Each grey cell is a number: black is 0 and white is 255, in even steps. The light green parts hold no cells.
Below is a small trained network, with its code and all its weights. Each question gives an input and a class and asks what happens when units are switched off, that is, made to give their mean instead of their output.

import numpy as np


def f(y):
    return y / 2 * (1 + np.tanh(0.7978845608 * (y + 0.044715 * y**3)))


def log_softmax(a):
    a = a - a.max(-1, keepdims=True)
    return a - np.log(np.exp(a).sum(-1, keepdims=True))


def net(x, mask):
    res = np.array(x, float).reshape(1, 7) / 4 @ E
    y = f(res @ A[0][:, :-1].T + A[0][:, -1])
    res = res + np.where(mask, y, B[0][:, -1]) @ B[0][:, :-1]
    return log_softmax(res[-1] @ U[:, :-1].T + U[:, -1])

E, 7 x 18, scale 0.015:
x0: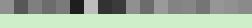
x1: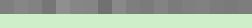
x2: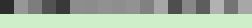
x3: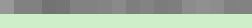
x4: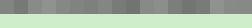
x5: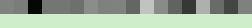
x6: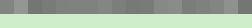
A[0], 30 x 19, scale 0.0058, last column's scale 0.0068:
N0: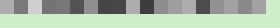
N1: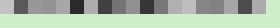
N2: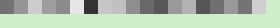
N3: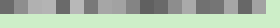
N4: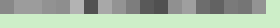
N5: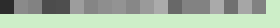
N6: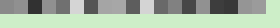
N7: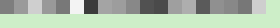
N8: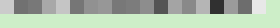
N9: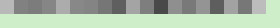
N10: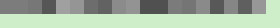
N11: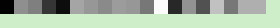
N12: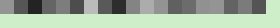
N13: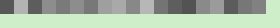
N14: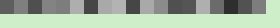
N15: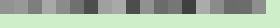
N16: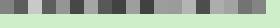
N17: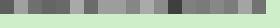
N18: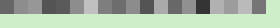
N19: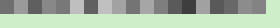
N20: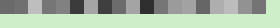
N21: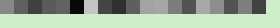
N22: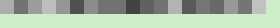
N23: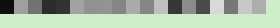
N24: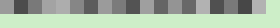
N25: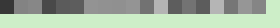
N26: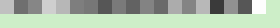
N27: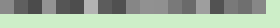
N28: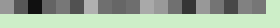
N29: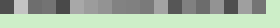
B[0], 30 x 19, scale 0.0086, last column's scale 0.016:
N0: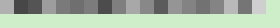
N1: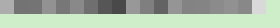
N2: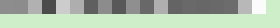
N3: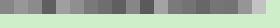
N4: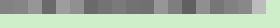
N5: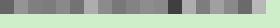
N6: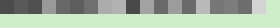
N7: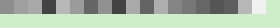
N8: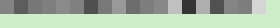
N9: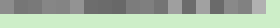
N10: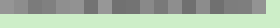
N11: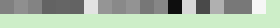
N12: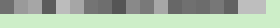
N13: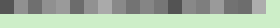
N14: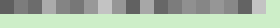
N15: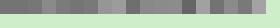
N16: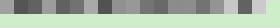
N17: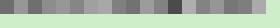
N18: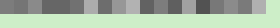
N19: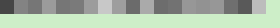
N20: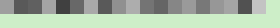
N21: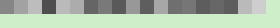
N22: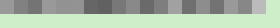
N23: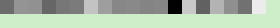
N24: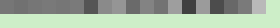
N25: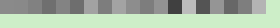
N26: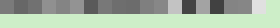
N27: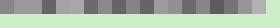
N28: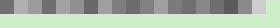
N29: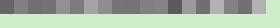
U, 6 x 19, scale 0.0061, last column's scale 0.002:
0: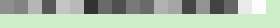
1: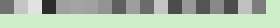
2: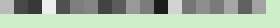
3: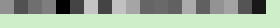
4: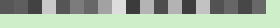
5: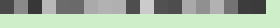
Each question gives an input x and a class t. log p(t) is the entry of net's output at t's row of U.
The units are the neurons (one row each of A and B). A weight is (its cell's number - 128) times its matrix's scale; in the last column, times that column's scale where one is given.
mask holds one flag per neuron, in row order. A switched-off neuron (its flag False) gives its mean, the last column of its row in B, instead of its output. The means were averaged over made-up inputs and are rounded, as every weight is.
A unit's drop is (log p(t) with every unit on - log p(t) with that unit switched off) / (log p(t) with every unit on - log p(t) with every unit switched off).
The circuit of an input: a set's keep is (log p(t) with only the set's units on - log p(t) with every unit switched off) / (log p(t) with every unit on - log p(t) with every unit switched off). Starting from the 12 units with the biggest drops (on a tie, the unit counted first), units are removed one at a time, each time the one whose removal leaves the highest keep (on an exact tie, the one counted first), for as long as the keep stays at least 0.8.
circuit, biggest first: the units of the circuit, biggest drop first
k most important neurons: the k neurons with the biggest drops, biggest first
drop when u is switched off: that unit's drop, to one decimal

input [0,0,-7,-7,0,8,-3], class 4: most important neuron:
(N6)
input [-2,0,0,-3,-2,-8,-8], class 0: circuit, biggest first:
(N11; N23)
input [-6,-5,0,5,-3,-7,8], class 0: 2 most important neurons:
(N11; N23)
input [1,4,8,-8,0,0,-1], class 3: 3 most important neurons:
(N2; N7; N21)
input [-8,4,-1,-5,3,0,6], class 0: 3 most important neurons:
(N2; N7; N3)
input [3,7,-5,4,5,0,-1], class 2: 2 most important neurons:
(N2; N7)
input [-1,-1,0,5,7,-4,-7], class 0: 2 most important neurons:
(N11; N23)
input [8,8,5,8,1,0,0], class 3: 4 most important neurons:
(N20; N16; N2; N7)
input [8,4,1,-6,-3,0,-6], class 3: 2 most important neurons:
(N20; N16)
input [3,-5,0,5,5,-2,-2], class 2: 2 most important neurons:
(N11; N23)
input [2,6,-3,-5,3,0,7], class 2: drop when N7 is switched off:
0.2
